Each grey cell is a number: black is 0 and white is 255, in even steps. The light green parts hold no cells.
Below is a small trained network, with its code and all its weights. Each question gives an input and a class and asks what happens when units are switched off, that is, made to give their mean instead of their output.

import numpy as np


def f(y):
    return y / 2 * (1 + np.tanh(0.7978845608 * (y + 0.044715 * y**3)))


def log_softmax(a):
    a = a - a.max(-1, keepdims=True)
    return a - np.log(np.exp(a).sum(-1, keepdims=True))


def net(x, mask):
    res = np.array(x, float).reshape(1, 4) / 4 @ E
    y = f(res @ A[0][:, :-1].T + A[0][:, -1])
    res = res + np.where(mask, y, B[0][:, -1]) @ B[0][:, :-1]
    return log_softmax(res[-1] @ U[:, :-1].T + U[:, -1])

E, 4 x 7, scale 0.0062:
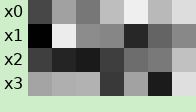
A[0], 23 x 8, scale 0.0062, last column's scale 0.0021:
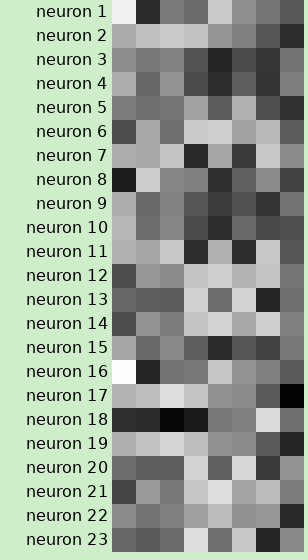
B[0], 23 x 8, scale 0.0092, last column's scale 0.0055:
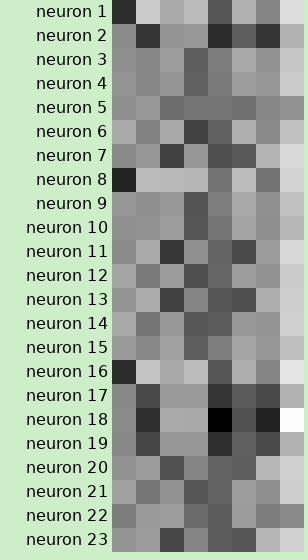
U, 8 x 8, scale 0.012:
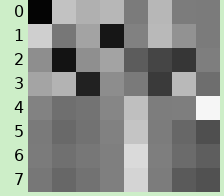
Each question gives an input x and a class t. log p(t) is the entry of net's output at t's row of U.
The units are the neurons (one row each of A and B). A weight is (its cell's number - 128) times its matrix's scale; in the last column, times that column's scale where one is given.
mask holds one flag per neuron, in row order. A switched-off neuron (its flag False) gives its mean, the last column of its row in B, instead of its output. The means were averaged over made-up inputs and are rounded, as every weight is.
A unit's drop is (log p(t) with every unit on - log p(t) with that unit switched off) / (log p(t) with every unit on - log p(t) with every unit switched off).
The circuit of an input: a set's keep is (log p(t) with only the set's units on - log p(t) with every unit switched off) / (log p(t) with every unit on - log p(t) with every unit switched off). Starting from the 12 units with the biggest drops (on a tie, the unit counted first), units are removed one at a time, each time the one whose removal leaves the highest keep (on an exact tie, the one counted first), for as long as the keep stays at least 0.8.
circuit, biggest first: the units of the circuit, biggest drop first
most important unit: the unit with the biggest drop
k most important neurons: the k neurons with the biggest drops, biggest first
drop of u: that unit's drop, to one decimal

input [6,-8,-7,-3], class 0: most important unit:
neuron 16
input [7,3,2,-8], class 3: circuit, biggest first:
(neuron 13; neuron 23)
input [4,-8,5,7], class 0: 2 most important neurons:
(neuron 16; neuron 1)
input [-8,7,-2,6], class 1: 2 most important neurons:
(neuron 16; neuron 1)
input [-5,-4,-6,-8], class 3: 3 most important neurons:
(neuron 13; neuron 23; neuron 20)
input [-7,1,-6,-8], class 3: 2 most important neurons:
(neuron 13; neuron 23)
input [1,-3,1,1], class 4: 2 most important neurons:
(neuron 8; neuron 18)
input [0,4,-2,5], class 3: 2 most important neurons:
(neuron 16; neuron 1)
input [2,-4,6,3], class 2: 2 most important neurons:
(neuron 18; neuron 8)
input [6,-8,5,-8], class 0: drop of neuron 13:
-0.1
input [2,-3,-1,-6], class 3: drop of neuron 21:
0.0
